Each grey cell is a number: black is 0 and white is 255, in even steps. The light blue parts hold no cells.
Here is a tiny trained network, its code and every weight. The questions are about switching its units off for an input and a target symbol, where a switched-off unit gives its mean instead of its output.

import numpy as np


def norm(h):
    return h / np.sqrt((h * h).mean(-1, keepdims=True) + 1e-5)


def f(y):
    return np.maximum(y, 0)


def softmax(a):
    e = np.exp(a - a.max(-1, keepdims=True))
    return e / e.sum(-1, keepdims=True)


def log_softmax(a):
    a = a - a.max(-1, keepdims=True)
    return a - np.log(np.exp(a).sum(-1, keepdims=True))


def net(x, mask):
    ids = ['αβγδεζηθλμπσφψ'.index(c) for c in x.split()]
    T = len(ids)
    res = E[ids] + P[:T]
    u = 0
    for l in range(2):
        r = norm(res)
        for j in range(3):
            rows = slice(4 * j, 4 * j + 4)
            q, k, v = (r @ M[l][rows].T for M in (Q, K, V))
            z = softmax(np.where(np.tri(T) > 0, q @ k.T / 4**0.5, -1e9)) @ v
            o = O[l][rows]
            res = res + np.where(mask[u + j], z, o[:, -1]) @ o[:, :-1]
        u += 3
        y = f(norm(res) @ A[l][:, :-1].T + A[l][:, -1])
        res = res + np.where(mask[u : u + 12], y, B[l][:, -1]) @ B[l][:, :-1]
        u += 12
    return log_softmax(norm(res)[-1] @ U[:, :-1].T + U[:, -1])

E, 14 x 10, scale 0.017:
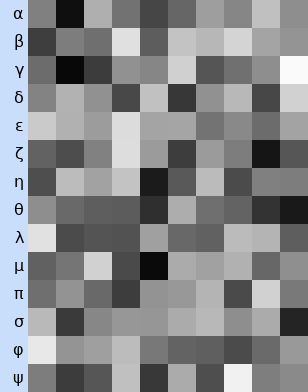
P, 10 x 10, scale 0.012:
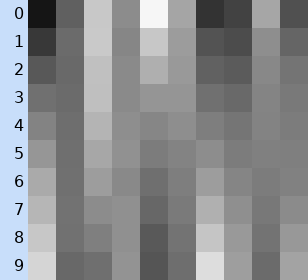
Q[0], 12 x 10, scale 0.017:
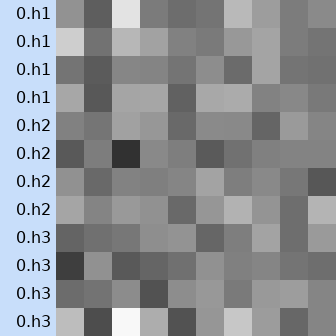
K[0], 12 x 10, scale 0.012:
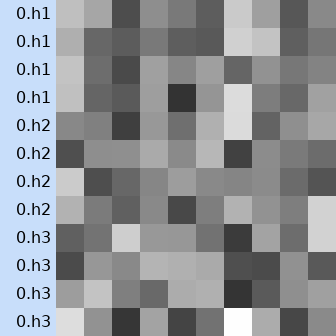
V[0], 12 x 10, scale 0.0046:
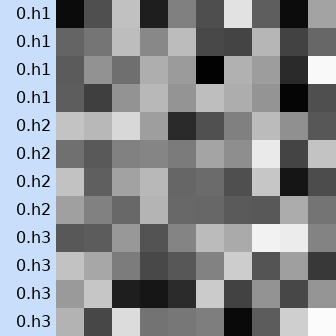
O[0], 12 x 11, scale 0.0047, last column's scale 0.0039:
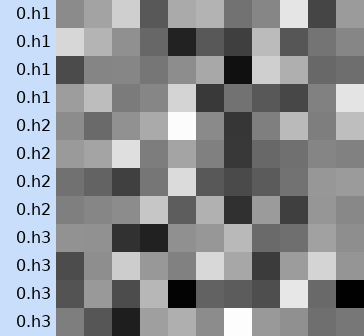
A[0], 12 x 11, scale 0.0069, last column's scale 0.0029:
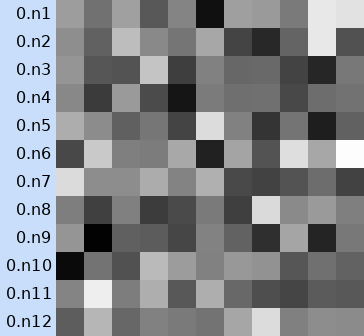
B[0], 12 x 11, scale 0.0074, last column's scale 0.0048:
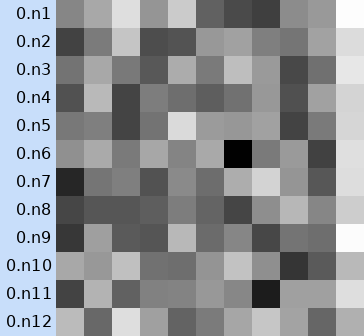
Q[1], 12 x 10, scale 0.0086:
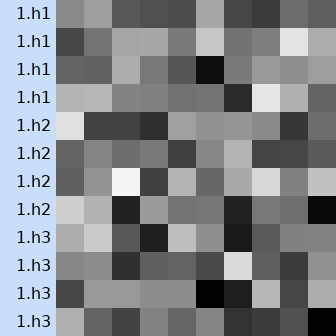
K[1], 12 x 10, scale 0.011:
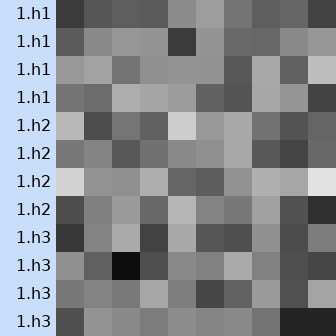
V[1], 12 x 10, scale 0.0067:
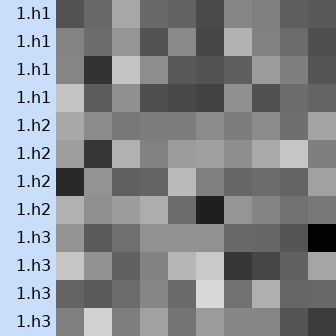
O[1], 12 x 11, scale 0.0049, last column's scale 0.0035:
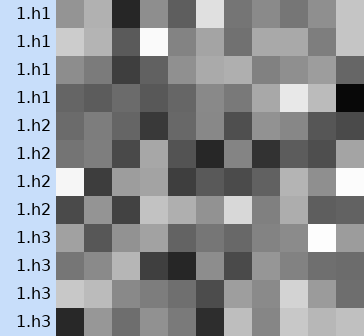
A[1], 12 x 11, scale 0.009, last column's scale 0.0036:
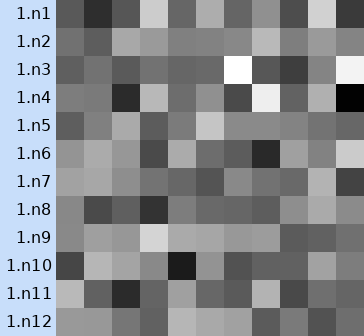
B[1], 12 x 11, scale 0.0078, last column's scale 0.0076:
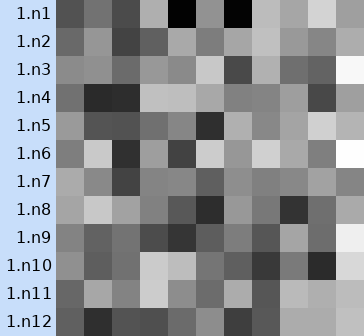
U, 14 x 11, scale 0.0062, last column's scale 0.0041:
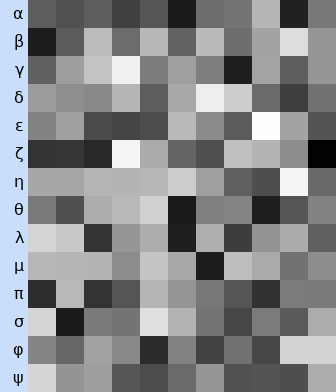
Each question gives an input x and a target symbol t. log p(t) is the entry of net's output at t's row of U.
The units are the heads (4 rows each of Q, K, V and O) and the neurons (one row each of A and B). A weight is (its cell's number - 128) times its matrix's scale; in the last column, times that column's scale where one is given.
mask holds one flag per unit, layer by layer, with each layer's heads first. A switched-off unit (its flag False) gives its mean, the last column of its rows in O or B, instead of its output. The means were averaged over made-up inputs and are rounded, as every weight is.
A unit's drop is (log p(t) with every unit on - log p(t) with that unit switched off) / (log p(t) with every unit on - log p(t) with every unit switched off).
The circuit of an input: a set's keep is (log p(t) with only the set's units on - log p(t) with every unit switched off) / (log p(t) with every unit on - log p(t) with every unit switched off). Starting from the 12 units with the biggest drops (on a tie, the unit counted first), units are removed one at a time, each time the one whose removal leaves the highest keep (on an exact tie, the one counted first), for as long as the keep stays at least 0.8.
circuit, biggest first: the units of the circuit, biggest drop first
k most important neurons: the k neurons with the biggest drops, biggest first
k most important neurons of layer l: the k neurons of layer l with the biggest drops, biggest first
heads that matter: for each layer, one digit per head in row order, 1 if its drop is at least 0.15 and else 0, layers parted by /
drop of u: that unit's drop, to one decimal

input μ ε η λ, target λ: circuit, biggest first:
1.n8; 0.h1; 1.n11
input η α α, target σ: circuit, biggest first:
0.h3; 1.h3
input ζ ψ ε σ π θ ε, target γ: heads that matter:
001 / 000
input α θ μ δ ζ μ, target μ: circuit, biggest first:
0.h1; 0.h2
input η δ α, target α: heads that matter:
100 / 000
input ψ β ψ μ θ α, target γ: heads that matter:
001 / 000
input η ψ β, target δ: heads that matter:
000 / 000
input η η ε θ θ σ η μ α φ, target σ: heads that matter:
000 / 001
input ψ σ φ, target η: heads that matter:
101 / 000
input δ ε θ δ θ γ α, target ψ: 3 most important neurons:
1.n8; 0.n9; 1.n6
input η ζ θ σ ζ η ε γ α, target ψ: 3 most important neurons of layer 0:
0.n9; 0.n1; 0.n7
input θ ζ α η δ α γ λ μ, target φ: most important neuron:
0.n4
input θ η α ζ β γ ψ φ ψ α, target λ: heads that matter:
000 / 000
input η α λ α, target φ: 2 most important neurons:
1.n8; 1.n1
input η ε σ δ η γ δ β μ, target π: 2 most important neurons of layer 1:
1.n10; 1.n5
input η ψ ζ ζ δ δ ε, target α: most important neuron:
1.n9
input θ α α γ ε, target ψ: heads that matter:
011 / 001
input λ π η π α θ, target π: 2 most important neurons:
0.n5; 0.n3
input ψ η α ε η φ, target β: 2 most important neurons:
0.n7; 0.n2
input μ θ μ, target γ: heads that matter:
101 / 000
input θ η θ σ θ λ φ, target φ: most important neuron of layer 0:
0.n2
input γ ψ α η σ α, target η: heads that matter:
100 / 000
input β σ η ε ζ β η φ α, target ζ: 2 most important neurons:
0.n7; 1.n1
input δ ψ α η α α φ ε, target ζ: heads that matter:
111 / 000
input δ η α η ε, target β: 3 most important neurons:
0.n7; 1.n6; 1.n9
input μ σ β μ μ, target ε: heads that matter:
111 / 001
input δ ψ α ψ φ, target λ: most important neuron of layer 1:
1.n9
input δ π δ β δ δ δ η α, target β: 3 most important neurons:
0.n9; 0.n1; 1.n9
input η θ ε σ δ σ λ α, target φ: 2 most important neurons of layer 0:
0.n7; 0.n4
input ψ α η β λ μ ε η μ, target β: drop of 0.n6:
0.1
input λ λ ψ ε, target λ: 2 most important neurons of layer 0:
0.n7; 0.n8
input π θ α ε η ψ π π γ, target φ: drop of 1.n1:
0.2
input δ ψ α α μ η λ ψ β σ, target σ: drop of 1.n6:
0.2
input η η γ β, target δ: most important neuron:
0.n12
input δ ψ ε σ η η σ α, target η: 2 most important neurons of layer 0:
0.n1; 0.n7
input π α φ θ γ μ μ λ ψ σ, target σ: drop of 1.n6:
0.3
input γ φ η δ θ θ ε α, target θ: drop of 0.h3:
0.2
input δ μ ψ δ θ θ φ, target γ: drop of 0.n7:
0.1
